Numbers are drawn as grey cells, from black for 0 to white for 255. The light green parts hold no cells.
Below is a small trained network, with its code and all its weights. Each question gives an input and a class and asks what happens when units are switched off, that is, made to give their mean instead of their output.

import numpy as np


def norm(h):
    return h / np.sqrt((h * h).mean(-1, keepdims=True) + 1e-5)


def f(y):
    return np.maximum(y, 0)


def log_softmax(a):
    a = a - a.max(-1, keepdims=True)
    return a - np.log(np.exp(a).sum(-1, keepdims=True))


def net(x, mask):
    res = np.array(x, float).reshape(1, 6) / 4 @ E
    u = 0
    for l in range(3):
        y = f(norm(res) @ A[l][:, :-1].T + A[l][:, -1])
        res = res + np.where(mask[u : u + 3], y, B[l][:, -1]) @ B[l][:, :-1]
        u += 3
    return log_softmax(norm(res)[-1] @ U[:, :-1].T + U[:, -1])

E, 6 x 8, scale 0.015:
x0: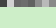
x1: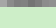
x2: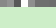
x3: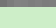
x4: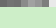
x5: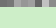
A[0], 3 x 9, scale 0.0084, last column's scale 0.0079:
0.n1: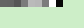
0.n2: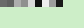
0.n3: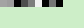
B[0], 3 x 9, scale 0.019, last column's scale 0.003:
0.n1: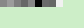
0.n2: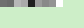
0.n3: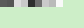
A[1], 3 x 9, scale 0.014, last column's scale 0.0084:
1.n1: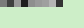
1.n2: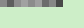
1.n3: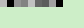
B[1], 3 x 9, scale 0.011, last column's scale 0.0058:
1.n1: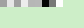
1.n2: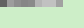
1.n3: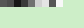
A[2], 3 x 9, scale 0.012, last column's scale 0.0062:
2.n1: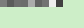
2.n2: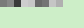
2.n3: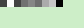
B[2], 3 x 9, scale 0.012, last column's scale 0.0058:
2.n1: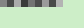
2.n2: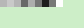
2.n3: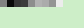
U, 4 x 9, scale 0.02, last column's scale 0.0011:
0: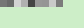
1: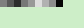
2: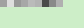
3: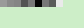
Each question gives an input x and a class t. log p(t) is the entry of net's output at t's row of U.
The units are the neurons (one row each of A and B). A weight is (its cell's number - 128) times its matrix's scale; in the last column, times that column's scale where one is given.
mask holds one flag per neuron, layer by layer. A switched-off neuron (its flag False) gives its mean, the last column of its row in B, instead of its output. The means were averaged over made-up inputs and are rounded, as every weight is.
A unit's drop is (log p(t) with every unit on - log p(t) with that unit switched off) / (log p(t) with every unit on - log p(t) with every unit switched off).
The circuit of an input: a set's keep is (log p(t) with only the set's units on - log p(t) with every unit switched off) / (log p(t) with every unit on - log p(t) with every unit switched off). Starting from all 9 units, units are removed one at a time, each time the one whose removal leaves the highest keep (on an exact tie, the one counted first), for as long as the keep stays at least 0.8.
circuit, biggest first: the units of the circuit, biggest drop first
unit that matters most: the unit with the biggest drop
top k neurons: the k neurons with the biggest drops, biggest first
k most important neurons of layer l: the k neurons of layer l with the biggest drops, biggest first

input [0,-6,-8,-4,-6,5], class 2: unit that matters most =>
1.n1
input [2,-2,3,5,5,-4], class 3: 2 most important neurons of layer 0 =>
0.n1, 0.n2
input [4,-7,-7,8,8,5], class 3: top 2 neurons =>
0.n1, 2.n1
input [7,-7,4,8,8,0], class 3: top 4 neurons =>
0.n1, 2.n2, 1.n3, 2.n1
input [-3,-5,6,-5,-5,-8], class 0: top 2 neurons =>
0.n3, 1.n1
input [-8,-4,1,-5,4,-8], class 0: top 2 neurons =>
0.n3, 2.n3
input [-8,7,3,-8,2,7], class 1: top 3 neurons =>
1.n3, 0.n3, 1.n1
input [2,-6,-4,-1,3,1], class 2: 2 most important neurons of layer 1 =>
1.n1, 1.n3
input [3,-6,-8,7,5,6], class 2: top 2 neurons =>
1.n1, 0.n3
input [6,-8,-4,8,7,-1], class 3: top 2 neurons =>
0.n1, 1.n3
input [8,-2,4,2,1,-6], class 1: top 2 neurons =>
2.n3, 0.n2
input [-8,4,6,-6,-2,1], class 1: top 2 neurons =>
1.n3, 1.n1
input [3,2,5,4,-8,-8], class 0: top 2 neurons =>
0.n3, 0.n1
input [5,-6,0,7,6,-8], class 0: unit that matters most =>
0.n3
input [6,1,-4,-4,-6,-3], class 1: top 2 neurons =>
0.n1, 2.n2
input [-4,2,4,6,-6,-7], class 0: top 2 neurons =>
0.n3, 0.n1
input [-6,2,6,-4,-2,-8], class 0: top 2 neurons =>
0.n3, 1.n1
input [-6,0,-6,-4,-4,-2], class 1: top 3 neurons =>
1.n3, 2.n2, 0.n2
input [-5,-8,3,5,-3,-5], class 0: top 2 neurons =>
0.n3, 2.n3
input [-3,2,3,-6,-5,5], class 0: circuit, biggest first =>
0.n2
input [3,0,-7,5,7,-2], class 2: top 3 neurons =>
1.n1, 1.n3, 2.n2
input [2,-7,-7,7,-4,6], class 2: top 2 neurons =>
1.n1, 0.n3
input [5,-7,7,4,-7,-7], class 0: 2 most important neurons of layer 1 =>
1.n1, 1.n3
